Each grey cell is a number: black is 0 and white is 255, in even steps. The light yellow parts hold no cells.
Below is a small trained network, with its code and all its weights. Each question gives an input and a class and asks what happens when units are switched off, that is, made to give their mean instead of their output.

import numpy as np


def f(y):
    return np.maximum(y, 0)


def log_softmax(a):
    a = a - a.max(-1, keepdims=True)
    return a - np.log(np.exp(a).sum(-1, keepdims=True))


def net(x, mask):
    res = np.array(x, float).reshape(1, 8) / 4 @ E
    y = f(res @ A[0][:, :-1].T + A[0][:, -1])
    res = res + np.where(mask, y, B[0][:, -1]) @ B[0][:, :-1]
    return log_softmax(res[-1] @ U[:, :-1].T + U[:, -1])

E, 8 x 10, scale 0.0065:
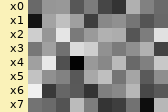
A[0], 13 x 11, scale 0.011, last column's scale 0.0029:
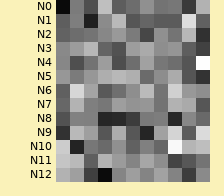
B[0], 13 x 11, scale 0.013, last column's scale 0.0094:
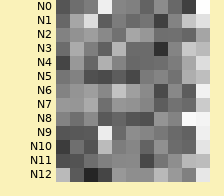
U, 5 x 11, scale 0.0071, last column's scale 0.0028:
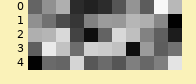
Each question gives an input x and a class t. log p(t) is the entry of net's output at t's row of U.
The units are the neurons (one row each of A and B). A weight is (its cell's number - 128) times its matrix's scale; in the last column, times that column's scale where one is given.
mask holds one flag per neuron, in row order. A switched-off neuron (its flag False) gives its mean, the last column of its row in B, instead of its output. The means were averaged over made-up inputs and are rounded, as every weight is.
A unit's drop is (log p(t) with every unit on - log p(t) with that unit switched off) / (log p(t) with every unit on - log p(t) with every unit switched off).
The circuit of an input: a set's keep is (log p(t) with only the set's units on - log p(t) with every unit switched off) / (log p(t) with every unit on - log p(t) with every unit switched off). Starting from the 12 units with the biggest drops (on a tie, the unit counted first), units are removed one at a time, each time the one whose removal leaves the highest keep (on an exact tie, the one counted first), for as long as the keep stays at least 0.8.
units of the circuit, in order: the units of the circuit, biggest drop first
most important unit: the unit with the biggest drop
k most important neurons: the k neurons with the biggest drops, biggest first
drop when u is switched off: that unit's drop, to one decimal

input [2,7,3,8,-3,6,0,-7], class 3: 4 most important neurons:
[N6, N3, N10, N8]
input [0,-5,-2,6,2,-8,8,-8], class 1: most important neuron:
[N12]
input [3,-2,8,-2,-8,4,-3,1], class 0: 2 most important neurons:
[N0, N9]
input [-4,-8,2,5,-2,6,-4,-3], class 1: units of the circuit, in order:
[N0, N1]
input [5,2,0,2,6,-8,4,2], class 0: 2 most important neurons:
[N8, N10]
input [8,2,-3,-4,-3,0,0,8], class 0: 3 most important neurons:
[N8, N1, N10]
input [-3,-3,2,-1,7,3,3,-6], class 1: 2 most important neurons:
[N12, N1]
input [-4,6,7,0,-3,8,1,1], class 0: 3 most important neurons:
[N6, N0, N9]
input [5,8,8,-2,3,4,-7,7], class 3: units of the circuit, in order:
[N6, N7]
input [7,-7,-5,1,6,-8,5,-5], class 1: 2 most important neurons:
[N12, N0]
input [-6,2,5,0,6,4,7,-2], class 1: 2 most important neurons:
[N12, N1]
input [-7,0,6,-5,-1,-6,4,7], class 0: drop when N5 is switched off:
0.0
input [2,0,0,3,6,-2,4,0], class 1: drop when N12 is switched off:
0.1
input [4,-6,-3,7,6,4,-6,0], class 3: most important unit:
N7
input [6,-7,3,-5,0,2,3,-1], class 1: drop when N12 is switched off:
0.3
